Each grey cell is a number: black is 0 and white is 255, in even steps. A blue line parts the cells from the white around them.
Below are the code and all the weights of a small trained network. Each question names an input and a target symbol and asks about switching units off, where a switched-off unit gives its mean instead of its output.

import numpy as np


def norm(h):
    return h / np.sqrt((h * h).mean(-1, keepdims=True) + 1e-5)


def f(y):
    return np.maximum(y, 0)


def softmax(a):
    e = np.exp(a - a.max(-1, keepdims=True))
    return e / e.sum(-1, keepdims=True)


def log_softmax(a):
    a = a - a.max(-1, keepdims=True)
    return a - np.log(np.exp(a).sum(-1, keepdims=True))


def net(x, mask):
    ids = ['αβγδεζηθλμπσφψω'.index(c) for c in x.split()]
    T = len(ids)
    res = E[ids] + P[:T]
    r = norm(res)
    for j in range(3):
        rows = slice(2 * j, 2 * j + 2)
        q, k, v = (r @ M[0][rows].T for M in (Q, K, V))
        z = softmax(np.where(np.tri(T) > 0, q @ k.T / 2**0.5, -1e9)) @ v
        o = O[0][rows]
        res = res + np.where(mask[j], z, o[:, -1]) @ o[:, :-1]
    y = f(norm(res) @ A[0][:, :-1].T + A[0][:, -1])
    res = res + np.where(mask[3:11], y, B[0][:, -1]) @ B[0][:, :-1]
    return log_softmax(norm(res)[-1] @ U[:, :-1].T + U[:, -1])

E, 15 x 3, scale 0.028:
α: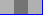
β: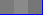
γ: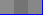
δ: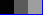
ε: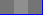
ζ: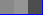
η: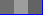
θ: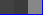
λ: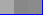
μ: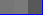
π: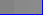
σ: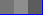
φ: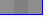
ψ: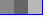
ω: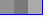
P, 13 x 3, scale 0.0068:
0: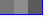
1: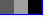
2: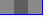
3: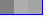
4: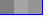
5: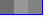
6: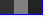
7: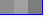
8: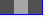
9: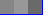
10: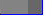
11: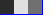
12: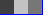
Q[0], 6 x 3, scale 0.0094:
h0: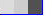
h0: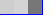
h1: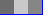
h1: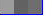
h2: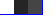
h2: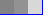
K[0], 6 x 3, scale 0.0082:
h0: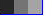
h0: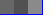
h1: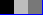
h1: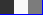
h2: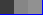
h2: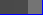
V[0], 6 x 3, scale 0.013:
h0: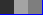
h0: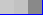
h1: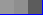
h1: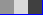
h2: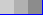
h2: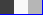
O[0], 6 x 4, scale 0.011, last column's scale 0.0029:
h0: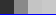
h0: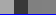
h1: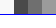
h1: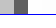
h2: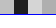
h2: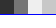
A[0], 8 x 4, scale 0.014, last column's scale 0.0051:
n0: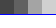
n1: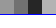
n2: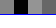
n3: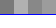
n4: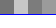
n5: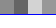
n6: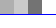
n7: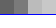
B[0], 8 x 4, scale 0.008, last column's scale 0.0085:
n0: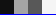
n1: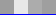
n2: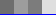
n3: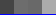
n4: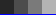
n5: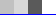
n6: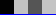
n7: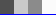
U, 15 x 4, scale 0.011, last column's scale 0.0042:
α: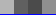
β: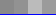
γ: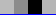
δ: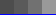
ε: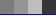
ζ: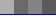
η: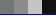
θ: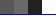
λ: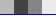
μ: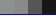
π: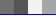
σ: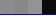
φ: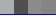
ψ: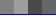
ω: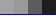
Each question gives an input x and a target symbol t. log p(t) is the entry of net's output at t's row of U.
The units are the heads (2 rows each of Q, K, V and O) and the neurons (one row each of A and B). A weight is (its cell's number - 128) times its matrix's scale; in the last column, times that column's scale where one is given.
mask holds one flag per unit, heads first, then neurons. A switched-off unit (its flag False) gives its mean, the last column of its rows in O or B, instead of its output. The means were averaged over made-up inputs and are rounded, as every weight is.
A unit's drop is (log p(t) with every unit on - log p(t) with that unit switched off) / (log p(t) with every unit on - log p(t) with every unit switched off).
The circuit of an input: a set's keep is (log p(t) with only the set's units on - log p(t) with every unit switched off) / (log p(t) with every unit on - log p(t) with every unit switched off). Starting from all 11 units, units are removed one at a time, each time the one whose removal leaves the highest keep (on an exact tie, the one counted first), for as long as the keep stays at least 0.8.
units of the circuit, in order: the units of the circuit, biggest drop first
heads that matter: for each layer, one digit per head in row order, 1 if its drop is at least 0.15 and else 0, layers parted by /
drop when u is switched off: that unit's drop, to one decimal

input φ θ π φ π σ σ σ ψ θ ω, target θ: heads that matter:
011
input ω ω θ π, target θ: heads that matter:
010
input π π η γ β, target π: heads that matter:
011
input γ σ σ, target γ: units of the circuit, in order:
h2
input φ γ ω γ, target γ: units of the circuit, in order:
h0, h2
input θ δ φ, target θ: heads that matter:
000
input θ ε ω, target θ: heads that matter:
001
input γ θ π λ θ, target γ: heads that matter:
111
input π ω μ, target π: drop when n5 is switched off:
-0.1
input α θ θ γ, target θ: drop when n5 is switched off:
0.1
